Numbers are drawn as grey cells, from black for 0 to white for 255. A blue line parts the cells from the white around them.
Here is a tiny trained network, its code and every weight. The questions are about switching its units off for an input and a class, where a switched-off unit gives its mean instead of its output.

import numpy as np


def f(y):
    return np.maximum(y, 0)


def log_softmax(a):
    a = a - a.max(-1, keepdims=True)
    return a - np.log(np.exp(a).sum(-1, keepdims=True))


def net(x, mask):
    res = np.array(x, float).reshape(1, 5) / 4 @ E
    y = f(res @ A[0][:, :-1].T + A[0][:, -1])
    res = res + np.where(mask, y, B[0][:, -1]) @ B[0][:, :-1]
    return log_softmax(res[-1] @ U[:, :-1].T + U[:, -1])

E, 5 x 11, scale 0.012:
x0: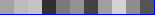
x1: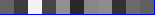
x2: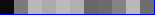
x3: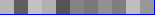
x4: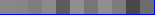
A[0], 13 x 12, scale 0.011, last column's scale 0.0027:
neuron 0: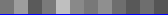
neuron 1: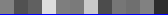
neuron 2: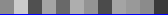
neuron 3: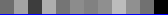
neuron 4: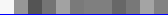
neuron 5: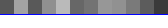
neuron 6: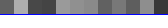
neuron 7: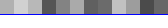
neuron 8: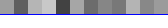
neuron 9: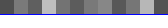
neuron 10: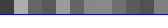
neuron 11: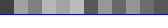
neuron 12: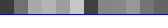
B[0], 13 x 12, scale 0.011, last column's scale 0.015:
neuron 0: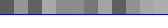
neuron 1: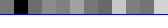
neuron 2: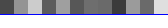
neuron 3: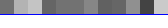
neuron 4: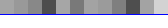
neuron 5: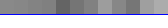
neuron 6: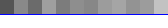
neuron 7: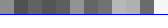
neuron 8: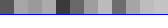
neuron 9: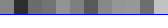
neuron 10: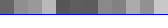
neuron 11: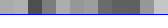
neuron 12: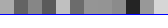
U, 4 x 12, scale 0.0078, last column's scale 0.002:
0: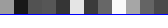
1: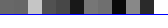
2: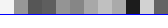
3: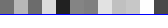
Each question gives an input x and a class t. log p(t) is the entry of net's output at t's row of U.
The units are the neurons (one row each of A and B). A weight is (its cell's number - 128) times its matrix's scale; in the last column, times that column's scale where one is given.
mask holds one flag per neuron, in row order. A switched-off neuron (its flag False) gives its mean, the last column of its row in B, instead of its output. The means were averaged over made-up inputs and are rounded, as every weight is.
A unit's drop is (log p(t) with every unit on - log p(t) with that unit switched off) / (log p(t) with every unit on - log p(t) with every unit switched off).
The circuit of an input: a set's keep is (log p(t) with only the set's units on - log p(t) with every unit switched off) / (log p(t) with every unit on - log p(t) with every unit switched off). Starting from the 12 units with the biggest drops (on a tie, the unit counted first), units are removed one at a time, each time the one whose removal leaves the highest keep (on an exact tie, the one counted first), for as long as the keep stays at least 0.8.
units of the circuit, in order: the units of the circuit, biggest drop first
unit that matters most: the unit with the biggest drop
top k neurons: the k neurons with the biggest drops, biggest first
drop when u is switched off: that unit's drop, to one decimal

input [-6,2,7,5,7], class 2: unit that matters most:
neuron 12
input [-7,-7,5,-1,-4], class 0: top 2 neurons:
neuron 1; neuron 9
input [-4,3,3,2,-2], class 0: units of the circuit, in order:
neuron 2; neuron 1
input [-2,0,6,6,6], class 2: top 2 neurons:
neuron 12; neuron 11
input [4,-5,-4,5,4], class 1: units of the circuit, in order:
neuron 2; neuron 3
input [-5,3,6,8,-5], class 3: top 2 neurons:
neuron 8; neuron 4
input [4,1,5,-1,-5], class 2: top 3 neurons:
neuron 12; neuron 1; neuron 11
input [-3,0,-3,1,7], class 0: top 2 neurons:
neuron 12; neuron 11
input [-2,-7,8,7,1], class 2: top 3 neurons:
neuron 12; neuron 11; neuron 10
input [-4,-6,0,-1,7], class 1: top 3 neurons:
neuron 2; neuron 3; neuron 7
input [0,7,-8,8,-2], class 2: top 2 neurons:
neuron 2; neuron 4
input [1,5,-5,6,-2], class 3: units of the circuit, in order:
neuron 2; neuron 8
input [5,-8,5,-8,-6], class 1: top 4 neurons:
neuron 2; neuron 3; neuron 8; neuron 12
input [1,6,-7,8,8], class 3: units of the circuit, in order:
neuron 8
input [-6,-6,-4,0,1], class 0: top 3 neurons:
neuron 1; neuron 9; neuron 8
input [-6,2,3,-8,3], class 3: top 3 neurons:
neuron 10; neuron 7; neuron 0
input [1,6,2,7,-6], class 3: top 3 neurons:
neuron 8; neuron 2; neuron 3
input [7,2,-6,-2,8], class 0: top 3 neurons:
neuron 7; neuron 12; neuron 11
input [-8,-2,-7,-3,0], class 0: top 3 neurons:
neuron 1; neuron 9; neuron 12
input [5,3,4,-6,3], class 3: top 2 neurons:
neuron 10; neuron 1
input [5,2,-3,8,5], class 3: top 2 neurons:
neuron 8; neuron 1
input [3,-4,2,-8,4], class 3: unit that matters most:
neuron 6
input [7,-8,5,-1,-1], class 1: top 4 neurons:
neuron 2; neuron 3; neuron 1; neuron 9
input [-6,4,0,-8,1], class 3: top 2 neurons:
neuron 10; neuron 7
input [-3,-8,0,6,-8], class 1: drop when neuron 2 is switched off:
0.6
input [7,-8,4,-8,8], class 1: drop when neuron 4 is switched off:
0.0
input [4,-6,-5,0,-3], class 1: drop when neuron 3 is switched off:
0.2
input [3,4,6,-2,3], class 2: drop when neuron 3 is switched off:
0.1
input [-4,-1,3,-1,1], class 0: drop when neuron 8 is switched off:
0.1
